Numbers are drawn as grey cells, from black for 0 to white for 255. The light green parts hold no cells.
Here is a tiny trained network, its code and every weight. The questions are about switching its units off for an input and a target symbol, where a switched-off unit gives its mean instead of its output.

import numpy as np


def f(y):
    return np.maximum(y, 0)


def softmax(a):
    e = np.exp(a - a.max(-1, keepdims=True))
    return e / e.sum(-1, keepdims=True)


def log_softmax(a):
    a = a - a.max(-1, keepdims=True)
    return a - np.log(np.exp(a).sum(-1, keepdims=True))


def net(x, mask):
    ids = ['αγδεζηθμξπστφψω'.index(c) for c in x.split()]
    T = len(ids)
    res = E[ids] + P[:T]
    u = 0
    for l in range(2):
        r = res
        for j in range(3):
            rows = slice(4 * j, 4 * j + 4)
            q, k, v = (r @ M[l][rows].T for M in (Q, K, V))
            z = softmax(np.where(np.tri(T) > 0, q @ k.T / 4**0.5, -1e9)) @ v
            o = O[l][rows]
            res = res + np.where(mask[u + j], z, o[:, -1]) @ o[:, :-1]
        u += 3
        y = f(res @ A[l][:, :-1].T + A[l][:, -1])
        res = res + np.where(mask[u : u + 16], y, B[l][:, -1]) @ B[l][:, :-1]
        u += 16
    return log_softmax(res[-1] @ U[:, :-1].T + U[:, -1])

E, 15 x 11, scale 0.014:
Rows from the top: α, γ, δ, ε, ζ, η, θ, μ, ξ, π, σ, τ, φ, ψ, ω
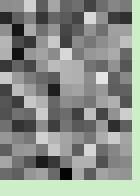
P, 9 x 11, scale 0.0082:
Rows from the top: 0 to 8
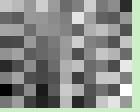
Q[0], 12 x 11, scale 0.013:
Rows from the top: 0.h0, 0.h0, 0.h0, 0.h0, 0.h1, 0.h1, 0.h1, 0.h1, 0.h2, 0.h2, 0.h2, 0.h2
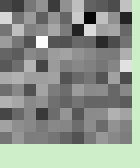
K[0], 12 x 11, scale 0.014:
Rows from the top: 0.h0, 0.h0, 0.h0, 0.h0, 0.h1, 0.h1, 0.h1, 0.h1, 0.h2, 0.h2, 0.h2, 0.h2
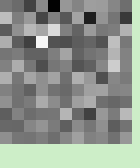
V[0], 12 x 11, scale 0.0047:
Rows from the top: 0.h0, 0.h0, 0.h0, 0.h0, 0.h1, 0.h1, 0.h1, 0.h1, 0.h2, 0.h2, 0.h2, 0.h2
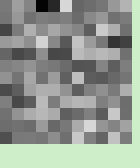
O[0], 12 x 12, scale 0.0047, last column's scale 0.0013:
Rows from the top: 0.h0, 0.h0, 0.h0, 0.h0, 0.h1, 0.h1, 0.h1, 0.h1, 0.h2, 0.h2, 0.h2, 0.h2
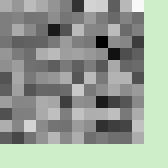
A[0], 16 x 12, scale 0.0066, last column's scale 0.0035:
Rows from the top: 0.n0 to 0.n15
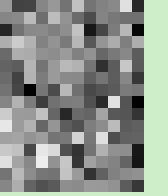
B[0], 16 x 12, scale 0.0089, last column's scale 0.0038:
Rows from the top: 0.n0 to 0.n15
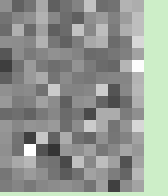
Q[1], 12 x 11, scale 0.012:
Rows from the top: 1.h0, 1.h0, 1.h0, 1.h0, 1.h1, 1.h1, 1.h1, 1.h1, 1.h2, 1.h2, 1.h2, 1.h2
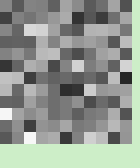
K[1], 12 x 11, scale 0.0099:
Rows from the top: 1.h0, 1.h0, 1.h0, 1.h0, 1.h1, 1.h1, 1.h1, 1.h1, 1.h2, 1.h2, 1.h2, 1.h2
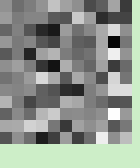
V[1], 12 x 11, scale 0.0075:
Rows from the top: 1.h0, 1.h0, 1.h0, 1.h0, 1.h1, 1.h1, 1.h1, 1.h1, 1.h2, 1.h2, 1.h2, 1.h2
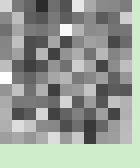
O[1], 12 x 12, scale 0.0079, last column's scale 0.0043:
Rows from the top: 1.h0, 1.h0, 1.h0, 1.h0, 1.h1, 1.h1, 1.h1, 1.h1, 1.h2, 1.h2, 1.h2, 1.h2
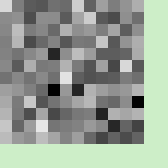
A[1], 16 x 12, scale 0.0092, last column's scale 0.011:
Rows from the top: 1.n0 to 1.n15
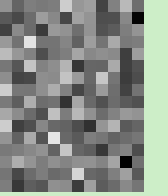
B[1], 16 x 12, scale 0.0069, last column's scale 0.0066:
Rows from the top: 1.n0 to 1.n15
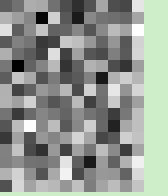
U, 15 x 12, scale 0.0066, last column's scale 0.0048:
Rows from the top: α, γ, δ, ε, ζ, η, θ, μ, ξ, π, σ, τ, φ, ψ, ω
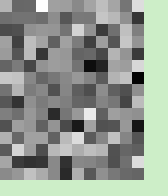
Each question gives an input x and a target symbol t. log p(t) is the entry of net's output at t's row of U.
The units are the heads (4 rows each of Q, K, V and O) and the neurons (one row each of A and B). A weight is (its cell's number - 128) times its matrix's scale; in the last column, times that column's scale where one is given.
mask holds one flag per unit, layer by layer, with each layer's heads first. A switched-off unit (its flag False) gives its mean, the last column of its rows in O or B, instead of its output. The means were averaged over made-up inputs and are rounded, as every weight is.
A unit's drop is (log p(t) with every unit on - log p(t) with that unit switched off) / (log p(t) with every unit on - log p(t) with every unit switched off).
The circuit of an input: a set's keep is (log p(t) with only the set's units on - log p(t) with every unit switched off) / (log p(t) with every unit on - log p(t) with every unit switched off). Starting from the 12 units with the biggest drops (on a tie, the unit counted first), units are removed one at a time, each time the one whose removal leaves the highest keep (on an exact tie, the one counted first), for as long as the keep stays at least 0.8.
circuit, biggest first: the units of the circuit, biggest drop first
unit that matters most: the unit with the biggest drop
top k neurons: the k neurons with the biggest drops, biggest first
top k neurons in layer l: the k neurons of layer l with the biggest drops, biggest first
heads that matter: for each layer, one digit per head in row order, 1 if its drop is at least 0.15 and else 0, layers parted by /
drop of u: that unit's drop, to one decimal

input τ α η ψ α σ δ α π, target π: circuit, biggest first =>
(0.h0; 0.n12; 1.h2; 1.h1)
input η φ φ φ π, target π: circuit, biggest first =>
(0.n12; 1.h1; 1.h2)
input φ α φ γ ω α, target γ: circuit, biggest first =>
(1.h2; 1.h1)
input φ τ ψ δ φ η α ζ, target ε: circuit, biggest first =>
(1.h1; 1.n0)
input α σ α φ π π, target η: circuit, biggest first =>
(1.h2)
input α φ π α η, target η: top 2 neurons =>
(1.n6; 1.n13)
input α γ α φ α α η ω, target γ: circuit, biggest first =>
(1.h2; 1.h1)
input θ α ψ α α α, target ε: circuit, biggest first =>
(1.h1; 0.h0)
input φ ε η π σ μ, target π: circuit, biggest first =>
(1.h1; 1.h2)
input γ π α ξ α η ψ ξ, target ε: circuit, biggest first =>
(1.h1; 0.h0)
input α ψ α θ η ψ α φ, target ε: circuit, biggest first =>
(1.h1; 1.n0; 1.n2)
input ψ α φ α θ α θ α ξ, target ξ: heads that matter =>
000 / 100
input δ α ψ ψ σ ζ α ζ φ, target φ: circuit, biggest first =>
(0.h0; 1.h2; 1.n2)
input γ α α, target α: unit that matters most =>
1.h2
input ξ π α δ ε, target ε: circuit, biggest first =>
(1.h1; 0.n12; 0.n0)
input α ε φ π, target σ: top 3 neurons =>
(1.n1; 1.n0; 0.n5)
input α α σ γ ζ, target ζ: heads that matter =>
000 / 100
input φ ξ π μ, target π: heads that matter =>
000 / 010
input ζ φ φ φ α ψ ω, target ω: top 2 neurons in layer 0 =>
(0.n9; 0.n5)
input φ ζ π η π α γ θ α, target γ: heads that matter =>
011 / 001
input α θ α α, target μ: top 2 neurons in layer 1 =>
(1.n0; 1.n12)
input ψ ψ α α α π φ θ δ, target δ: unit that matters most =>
1.h1
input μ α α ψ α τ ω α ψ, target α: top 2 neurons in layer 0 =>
(0.n5; 0.n1)
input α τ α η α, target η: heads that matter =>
000 / 101
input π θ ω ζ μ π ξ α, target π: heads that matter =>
000 / 010
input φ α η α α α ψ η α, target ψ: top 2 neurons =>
(1.n4; 0.n10)
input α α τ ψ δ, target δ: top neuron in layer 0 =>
(0.n2)
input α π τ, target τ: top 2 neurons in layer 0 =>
(0.n12; 0.n13)
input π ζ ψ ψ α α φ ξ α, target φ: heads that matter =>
001 / 001
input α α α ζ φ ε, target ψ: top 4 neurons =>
(0.n0; 1.n9; 1.n1; 0.n2)
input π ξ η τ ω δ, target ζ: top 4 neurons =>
(1.n1; 1.n14; 1.n8; 0.n5)
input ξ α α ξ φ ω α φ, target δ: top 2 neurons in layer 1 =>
(1.n11; 1.n9)
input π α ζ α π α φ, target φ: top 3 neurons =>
(0.n12; 1.n2; 0.n13)
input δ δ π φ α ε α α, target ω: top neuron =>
(1.n8)
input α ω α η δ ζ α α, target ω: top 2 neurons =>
(1.n8; 0.n2)
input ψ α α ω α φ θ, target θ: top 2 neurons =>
(1.n6; 0.n11)
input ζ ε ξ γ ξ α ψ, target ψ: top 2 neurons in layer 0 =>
(0.n15; 0.n7)
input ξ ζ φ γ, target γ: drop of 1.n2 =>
0.1
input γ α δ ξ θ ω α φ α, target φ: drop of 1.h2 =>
0.5
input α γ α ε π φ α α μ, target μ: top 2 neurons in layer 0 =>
(0.n15; 0.n11)
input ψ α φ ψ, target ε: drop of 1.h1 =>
0.5
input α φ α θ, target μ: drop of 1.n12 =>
0.2
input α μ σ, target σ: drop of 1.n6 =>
0.5
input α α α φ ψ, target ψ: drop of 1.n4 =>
0.3
